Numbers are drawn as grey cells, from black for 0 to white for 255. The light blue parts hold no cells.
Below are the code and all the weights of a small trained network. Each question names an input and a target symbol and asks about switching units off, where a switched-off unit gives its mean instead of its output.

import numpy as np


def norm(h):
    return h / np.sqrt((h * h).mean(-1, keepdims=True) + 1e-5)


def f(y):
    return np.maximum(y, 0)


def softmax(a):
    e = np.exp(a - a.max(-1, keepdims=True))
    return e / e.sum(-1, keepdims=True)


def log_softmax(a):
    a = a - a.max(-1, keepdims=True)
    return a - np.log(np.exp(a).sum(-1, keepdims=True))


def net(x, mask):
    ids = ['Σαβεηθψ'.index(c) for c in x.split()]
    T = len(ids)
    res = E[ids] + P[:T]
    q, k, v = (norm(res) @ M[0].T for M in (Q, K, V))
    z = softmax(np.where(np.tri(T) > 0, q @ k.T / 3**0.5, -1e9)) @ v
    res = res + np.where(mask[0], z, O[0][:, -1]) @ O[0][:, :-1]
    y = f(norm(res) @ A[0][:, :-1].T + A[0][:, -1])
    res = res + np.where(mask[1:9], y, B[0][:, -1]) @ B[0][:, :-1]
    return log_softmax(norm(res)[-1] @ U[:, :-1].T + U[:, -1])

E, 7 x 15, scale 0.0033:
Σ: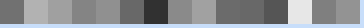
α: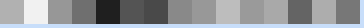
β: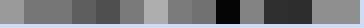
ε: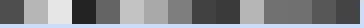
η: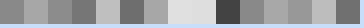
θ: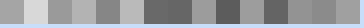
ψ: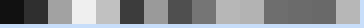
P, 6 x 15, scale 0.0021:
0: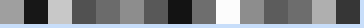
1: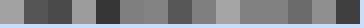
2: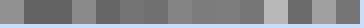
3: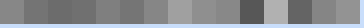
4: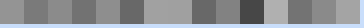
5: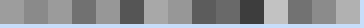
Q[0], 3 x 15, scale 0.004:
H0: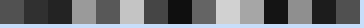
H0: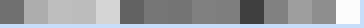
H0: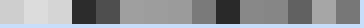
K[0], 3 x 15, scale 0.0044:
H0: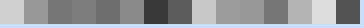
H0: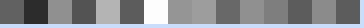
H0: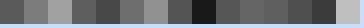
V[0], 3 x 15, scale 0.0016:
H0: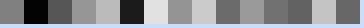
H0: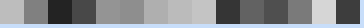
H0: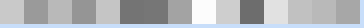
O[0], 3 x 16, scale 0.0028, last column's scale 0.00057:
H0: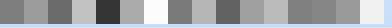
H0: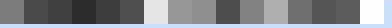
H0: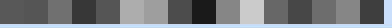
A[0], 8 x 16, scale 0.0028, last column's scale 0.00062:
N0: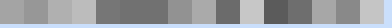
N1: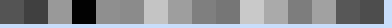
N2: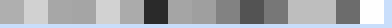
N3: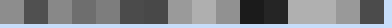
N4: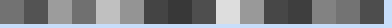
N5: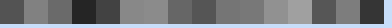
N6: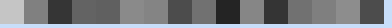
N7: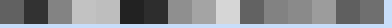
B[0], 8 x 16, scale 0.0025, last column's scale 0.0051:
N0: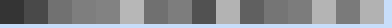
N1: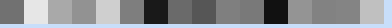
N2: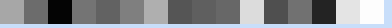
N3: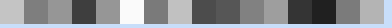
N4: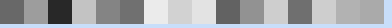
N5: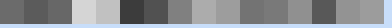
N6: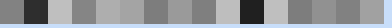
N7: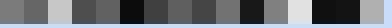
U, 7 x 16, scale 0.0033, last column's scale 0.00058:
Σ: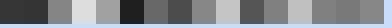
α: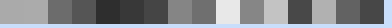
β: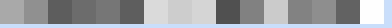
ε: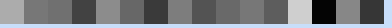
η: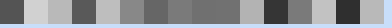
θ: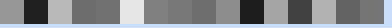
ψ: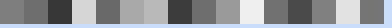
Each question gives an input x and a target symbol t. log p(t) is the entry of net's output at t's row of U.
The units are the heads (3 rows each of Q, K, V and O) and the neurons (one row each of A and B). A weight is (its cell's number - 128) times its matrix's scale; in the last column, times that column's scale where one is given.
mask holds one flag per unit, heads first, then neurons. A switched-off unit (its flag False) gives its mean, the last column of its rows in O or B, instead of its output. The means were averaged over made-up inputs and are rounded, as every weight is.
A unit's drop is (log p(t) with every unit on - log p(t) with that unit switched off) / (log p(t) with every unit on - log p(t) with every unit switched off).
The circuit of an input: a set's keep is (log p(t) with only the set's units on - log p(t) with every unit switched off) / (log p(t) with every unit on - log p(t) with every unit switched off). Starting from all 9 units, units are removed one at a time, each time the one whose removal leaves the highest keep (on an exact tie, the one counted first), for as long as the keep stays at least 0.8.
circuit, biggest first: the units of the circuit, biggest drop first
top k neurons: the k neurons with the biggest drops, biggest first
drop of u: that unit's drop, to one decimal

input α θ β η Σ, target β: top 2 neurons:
(N1 N7)
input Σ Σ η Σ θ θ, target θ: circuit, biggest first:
(H0 N2 N6)
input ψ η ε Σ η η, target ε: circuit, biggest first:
(H0 N2 N4)
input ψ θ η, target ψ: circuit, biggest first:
(H0 N2)
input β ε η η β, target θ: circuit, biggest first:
(N6)
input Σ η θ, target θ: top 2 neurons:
(N6 N2)
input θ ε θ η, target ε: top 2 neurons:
(N7 N2)
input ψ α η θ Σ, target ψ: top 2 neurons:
(N2 N7)
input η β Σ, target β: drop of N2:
0.2
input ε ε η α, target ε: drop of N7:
0.3
